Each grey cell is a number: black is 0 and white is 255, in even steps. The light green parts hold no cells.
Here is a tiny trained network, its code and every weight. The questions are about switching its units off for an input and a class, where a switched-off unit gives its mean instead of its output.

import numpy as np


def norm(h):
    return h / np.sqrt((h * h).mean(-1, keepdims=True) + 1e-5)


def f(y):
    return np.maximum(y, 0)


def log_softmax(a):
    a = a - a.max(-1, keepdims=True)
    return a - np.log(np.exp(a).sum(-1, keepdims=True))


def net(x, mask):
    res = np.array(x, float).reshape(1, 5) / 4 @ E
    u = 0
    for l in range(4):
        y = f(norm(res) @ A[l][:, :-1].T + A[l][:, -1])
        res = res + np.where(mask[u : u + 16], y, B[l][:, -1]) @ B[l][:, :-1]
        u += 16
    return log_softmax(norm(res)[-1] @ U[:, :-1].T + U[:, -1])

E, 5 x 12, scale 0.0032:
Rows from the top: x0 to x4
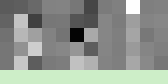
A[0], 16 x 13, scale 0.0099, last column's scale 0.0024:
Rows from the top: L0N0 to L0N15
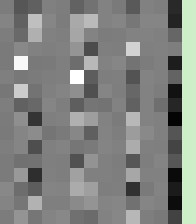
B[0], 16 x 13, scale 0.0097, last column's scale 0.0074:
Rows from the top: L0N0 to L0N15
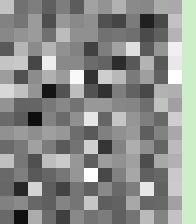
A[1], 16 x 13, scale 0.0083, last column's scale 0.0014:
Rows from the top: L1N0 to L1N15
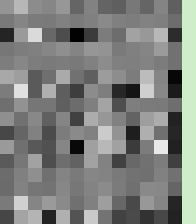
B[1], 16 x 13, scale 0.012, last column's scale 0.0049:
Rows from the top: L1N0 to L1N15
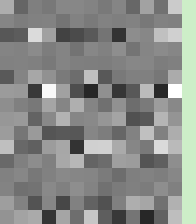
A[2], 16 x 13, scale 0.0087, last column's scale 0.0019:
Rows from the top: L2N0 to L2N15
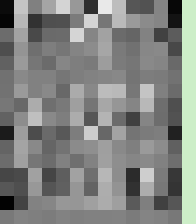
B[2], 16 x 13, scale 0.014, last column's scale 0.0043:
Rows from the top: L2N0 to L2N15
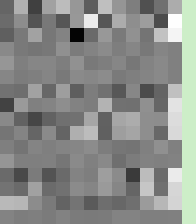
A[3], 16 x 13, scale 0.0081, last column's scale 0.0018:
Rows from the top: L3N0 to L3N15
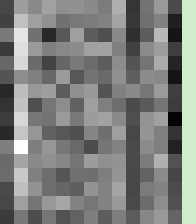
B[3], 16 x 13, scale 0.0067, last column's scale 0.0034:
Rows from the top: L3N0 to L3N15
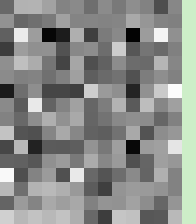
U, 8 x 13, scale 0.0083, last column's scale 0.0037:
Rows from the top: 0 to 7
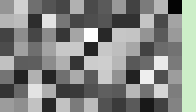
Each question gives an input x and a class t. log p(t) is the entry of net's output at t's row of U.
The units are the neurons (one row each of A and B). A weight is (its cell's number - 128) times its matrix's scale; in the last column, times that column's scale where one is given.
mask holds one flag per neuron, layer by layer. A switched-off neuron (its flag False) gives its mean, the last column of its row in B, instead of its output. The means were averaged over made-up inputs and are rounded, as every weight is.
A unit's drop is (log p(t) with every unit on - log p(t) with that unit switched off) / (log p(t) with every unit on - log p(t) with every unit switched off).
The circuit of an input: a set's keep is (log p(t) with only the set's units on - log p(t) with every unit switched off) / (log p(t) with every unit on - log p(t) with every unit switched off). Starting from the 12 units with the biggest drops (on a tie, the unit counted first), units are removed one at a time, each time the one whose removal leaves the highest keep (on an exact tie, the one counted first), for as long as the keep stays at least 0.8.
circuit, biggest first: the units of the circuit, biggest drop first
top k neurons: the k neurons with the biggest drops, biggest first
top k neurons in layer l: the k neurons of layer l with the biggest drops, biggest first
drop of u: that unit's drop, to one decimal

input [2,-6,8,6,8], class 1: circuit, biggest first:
L0N4
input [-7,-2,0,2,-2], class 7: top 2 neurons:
L0N1; L0N14
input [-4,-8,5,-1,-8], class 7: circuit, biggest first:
L0N1; L1N15
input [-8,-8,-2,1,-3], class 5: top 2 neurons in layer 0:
L0N13; L0N5
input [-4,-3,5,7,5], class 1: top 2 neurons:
L0N4; L1N6
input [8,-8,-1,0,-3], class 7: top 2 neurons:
L0N5; L0N1
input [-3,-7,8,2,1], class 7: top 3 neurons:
L0N1; L1N15; L0N14
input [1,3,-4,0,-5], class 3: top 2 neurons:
L0N5; L0N13
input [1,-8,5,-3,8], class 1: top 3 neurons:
L0N4; L1N6; L0N12
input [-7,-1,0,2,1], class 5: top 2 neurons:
L0N13; L0N5
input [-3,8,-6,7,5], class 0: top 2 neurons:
L0N6; L3N2
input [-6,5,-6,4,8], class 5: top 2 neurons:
L0N5; L0N13
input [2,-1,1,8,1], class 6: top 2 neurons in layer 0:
L0N5; L0N3
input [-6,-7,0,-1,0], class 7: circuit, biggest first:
L0N1
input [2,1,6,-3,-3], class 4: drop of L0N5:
0.3
